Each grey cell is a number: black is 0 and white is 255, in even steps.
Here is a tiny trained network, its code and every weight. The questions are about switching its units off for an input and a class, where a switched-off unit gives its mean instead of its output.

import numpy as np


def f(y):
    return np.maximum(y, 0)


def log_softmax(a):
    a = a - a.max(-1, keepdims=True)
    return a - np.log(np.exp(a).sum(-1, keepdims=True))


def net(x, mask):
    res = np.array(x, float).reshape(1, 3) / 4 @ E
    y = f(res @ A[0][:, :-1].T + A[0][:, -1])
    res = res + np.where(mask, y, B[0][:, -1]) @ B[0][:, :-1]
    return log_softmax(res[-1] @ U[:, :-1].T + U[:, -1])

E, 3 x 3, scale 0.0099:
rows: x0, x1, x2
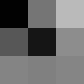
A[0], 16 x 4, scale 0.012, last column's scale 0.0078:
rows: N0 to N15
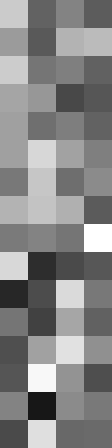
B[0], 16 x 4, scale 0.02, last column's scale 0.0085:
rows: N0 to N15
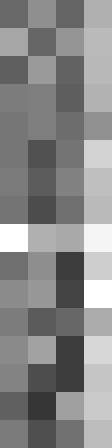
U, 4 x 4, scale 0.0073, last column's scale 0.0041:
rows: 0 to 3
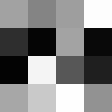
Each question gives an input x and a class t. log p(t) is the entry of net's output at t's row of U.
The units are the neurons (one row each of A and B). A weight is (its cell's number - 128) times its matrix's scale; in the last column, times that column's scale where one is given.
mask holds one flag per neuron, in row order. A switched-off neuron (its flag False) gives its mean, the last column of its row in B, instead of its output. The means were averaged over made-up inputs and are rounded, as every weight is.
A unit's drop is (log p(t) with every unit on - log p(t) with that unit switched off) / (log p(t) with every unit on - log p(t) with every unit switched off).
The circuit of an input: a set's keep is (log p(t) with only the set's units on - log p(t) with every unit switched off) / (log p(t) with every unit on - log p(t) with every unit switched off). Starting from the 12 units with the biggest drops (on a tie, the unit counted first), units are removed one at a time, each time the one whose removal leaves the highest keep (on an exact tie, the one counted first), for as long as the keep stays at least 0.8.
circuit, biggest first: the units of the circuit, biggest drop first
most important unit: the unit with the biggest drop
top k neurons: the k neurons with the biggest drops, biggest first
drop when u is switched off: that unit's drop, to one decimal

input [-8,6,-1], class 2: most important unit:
N9
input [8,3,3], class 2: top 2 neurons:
[N10 N12]
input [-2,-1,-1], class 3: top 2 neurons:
[N13 N10]
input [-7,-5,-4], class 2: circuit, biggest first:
[N2 N9]
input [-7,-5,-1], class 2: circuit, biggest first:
[N2 N9]
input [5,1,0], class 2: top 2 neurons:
[N10 N12]
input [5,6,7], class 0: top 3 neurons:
[N10 N12 N5]
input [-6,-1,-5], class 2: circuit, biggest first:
[N9 N2]
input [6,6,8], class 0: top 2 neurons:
[N10 N12]
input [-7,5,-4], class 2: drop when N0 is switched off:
0.2
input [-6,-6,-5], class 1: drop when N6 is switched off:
0.2
